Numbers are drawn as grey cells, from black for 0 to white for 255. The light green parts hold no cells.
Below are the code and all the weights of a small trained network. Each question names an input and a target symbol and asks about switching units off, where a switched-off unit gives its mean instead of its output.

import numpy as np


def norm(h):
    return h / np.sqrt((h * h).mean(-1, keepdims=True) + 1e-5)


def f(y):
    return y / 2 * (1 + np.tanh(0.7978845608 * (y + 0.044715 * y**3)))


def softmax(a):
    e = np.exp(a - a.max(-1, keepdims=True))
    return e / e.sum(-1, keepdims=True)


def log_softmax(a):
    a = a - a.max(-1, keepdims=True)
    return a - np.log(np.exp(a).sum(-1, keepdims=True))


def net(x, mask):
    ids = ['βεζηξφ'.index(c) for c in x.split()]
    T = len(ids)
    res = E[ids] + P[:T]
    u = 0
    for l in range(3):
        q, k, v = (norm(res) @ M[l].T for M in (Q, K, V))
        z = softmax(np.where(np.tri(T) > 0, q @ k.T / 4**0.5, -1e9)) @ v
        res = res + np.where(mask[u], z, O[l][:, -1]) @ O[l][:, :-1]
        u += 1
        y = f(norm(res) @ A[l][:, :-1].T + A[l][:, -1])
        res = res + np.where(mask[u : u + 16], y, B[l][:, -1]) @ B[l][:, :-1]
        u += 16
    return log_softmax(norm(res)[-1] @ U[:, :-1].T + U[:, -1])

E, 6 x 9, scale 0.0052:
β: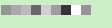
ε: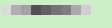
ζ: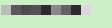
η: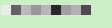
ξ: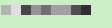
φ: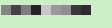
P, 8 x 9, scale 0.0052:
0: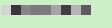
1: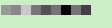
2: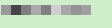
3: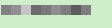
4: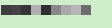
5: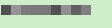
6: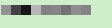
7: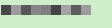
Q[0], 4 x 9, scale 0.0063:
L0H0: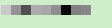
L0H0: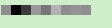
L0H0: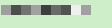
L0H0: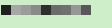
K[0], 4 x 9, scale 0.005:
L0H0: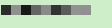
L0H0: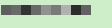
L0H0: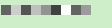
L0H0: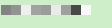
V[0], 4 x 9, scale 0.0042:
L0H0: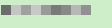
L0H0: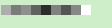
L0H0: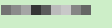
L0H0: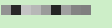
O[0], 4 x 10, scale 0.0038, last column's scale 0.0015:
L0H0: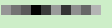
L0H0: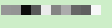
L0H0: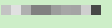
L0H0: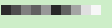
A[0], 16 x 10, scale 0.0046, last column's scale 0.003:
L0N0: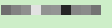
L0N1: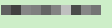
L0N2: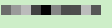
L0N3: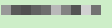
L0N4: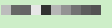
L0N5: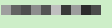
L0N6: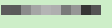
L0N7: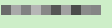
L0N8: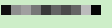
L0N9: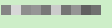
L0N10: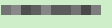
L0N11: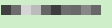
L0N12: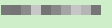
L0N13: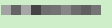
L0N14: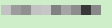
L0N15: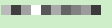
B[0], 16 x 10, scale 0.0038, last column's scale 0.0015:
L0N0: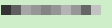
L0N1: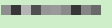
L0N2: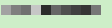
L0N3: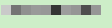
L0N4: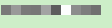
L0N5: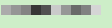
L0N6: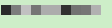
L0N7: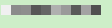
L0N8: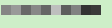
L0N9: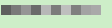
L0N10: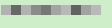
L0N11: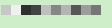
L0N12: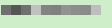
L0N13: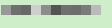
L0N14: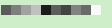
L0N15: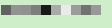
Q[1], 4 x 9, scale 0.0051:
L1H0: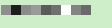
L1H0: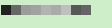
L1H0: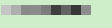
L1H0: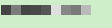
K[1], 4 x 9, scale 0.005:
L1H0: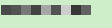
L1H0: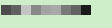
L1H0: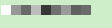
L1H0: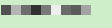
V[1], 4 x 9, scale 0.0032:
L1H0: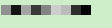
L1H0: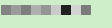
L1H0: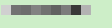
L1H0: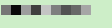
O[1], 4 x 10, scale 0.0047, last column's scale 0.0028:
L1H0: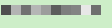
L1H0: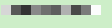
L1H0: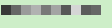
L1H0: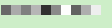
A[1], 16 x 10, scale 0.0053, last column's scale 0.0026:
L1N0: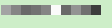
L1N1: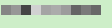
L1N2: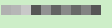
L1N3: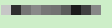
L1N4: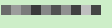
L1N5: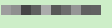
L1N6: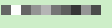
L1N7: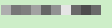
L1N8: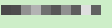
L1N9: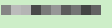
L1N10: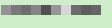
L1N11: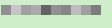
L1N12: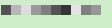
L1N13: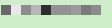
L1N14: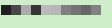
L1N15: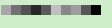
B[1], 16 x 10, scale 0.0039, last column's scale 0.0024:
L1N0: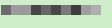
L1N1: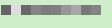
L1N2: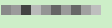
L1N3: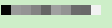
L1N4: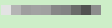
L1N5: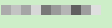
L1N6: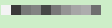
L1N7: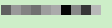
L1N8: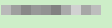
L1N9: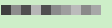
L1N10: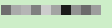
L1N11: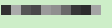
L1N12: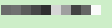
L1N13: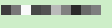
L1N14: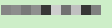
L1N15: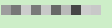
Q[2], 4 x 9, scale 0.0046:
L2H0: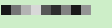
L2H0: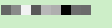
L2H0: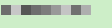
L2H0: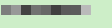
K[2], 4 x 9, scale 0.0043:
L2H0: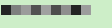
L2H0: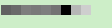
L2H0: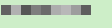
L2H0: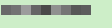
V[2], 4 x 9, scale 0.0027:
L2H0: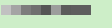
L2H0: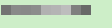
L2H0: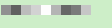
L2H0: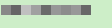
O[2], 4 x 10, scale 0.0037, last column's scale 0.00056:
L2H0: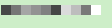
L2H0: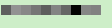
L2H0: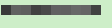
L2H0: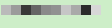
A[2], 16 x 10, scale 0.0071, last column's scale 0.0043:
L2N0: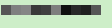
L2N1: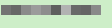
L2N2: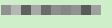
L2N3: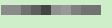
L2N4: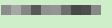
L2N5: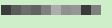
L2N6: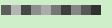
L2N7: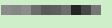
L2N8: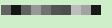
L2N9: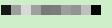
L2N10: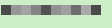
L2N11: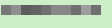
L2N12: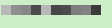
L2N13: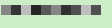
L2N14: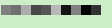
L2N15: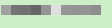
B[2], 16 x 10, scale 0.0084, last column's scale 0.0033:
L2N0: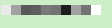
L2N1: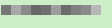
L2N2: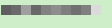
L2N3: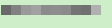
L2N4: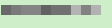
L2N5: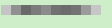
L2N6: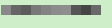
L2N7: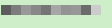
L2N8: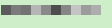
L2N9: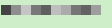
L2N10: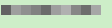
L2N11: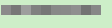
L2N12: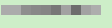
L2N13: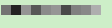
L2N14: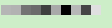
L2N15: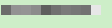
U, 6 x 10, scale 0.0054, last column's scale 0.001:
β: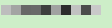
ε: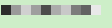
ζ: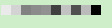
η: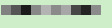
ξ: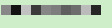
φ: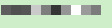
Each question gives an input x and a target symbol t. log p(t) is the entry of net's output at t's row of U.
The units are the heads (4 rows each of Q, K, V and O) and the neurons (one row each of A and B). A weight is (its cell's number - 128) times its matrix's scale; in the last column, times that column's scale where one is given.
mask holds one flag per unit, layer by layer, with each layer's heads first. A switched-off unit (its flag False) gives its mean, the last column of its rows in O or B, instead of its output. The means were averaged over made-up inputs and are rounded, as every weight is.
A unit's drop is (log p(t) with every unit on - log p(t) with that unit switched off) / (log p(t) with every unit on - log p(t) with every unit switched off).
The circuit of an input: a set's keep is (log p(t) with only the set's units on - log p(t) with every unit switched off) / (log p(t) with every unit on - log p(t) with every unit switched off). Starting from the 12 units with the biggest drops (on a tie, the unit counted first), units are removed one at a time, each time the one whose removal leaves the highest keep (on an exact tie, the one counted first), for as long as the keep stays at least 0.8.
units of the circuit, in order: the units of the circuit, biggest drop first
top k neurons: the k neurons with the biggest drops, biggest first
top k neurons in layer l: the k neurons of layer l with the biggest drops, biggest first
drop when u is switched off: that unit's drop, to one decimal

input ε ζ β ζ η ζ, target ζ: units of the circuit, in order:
(L0H0; L1N4; L2N14)
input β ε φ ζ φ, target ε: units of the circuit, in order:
(L1H0; L2N9)
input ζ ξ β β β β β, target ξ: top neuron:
(L1N15)
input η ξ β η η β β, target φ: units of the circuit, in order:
(L0H0; L2N8)
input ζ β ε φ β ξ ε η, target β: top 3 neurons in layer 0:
(L0N14; L0N9; L0N4)
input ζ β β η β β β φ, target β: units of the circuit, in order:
(L1N14; L2N0)
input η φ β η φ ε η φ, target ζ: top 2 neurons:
(L1N12; L1N8)
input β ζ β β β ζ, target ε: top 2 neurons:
(L0N2; L1N3)
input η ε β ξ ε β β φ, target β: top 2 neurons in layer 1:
(L1N14; L1N4)
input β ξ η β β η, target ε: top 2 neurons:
(L1N12; L2N0)
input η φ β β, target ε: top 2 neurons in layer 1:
(L1N2; L1N12)
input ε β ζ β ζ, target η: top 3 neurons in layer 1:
(L1N7; L1N10; L1N1)
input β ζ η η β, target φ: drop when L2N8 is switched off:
0.1
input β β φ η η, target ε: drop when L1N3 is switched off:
-0.1
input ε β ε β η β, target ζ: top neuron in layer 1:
(L1N3)
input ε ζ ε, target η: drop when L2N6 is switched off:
0.2
